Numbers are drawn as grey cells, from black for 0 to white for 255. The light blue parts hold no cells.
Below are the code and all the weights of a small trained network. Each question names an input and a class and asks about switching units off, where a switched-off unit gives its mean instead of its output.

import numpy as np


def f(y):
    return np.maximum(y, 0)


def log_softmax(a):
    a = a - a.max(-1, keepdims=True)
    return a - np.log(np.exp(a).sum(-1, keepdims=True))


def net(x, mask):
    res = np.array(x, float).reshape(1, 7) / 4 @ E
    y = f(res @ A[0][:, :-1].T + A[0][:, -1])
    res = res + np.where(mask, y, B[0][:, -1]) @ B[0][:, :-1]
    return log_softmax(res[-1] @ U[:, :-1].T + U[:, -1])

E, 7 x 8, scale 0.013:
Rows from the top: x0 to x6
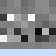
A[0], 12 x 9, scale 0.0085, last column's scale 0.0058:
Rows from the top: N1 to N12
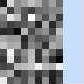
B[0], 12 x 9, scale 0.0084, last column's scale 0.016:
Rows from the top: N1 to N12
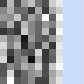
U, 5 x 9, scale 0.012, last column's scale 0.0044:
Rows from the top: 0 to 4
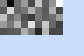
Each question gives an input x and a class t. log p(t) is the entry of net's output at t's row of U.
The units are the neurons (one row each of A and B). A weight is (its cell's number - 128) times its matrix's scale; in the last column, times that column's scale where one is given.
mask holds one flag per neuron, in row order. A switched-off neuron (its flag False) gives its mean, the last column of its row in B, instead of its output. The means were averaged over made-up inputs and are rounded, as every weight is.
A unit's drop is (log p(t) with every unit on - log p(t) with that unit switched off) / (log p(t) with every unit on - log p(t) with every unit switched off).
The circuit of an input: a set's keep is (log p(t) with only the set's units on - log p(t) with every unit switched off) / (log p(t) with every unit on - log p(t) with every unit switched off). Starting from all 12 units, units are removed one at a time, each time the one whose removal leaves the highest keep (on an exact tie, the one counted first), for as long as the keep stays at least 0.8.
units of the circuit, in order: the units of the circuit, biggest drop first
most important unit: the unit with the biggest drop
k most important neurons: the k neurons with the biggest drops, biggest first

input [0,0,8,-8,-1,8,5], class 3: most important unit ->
N3
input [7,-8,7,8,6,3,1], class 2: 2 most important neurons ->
(N9, N8)
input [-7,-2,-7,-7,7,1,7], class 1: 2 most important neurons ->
(N12, N11)
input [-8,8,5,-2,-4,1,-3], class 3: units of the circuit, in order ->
(N3, N12)
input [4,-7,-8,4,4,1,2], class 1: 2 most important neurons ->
(N12, N2)
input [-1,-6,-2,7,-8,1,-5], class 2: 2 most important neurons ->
(N7, N5)
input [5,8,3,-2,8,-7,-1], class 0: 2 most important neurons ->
(N9, N8)
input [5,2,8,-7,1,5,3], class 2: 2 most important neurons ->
(N9, N8)
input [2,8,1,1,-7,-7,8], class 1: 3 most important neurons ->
(N9, N1, N8)
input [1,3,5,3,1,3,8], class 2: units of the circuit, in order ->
(N9, N8)
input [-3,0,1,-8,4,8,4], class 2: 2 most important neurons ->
(N1, N7)
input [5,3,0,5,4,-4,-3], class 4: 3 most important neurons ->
(N5, N2, N4)
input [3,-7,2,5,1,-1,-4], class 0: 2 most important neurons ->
(N12, N11)
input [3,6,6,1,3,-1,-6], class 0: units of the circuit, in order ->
(N9)
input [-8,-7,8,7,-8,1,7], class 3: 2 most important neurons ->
(N3, N7)
